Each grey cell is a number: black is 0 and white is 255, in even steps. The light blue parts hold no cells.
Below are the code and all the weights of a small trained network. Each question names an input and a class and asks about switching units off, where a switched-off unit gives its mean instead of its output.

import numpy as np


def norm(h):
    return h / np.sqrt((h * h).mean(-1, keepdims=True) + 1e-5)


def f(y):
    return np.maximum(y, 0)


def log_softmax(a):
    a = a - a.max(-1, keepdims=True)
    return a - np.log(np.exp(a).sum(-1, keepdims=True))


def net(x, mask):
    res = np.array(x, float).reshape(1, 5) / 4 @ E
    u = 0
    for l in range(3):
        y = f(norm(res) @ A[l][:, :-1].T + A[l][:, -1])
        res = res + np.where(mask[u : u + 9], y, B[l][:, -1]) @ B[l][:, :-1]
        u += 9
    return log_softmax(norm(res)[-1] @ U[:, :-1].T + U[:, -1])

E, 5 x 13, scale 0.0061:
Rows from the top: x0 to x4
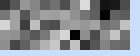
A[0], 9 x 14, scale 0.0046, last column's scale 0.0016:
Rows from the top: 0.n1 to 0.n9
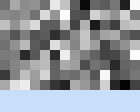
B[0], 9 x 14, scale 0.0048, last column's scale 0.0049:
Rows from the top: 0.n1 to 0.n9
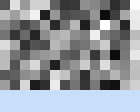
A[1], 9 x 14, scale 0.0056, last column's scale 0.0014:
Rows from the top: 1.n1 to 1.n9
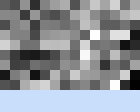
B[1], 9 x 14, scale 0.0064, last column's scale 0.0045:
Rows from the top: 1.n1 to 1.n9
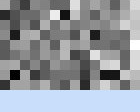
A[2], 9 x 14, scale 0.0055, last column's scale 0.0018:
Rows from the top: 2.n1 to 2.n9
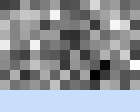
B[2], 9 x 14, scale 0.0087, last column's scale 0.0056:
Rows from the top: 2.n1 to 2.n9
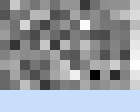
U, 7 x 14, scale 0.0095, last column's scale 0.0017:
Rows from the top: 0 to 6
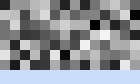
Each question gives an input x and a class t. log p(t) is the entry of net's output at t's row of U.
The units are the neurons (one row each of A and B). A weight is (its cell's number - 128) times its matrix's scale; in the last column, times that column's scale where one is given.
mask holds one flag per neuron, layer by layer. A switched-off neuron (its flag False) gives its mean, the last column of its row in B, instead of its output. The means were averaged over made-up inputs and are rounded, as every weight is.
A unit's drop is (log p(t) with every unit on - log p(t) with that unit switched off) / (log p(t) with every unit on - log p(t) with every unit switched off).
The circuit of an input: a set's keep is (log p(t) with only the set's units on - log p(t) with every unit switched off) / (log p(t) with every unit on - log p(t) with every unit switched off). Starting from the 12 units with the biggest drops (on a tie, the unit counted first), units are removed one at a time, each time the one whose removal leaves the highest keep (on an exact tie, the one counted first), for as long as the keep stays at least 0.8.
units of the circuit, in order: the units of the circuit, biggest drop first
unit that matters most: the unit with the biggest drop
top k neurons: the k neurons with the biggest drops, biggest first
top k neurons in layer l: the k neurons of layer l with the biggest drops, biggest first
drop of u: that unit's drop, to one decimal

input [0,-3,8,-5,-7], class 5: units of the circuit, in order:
(1.n2)
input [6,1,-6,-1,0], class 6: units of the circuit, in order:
(0.n9 2.n8)
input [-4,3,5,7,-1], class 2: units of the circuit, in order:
(2.n8 1.n5)
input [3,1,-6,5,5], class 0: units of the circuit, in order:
(1.n9 2.n2)
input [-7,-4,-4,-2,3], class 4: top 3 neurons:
(1.n4 0.n2 2.n3)
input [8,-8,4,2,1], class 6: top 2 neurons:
(0.n9 1.n8)
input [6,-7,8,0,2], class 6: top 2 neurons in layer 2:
(2.n7 2.n1)
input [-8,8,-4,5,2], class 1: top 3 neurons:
(0.n2 2.n2 0.n5)
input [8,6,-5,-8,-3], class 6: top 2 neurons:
(0.n9 2.n8)
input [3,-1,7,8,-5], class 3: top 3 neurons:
(1.n6 0.n1 0.n3)
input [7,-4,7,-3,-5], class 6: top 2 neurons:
(0.n9 2.n7)
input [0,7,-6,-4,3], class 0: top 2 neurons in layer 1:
(1.n9 1.n4)
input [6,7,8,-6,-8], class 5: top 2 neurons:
(1.n2 2.n8)
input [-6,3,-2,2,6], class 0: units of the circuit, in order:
(2.n2)
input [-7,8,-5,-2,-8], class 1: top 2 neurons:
(0.n2 2.n2)
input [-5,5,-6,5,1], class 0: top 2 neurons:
(2.n2 1.n9)
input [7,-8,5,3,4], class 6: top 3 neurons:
(0.n9 1.n8 2.n7)
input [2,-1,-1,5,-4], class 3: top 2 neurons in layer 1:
(1.n6 1.n1)
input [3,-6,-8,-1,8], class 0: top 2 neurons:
(1.n9 2.n1)
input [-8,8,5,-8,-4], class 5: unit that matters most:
1.n2
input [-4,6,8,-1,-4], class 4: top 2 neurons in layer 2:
(2.n5 2.n8)
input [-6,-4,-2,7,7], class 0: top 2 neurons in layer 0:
(0.n1 0.n5)
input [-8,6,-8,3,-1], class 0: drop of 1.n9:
0.2
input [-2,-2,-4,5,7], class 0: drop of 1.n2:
0.0
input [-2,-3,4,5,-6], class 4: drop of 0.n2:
0.1
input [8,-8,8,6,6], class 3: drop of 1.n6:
0.1
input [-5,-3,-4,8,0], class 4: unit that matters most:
0.n2
